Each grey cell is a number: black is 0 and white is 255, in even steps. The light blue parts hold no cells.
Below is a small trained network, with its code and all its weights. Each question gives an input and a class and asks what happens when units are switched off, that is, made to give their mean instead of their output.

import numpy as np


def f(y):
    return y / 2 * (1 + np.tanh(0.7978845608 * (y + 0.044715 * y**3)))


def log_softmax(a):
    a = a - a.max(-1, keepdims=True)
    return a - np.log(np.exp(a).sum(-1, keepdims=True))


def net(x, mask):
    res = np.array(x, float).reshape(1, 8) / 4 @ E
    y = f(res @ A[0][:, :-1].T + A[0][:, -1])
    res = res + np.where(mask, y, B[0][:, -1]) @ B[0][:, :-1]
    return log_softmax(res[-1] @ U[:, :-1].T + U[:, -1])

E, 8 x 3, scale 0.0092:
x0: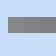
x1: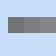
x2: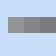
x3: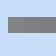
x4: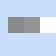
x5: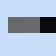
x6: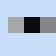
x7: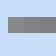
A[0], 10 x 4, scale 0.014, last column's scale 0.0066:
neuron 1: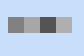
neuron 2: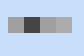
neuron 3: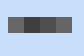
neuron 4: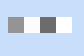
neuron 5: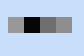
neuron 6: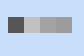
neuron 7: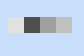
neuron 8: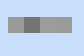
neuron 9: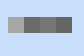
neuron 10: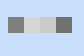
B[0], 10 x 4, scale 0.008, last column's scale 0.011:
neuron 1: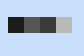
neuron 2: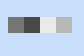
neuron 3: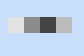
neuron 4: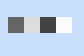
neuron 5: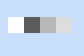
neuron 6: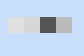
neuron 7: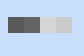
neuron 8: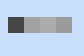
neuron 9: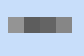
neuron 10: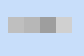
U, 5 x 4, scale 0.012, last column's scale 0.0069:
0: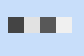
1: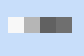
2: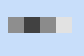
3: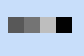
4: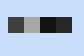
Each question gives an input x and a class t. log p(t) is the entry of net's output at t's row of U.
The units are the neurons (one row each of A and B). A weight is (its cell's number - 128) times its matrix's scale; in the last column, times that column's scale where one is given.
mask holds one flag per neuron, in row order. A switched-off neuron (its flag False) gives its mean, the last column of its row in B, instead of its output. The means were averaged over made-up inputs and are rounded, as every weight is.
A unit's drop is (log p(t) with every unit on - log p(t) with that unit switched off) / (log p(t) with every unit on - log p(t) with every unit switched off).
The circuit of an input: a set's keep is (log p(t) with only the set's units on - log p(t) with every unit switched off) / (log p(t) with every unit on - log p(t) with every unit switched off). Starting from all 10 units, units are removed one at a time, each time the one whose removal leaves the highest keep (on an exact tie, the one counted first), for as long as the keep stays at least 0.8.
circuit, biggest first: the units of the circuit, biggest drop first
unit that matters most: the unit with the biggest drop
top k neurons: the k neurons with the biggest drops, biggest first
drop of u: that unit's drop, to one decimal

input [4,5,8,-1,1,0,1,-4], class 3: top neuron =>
(neuron 3)
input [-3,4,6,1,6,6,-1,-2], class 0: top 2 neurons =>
(neuron 5; neuron 3)
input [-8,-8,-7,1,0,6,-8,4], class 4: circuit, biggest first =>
(neuron 1; neuron 10)
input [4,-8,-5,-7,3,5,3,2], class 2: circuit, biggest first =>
(neuron 6; neuron 4)
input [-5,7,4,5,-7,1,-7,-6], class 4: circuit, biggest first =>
(neuron 1; neuron 10)
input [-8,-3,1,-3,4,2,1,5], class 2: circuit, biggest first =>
(neuron 4; neuron 6)
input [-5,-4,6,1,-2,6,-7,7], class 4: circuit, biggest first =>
(neuron 1; neuron 10)
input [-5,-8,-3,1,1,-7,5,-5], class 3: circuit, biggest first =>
(neuron 7; neuron 8)
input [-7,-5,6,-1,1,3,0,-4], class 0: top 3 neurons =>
(neuron 5; neuron 3; neuron 2)
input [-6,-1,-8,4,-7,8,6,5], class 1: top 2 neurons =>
(neuron 3; neuron 5)
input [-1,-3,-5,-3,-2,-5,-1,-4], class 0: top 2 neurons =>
(neuron 5; neuron 3)
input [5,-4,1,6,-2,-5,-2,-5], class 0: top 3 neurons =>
(neuron 5; neuron 3; neuron 4)
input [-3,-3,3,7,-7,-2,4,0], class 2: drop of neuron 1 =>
-0.1
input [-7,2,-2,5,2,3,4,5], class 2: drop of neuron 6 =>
0.2
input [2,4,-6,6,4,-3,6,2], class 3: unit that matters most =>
neuron 7
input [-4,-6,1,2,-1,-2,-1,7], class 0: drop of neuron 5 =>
0.4
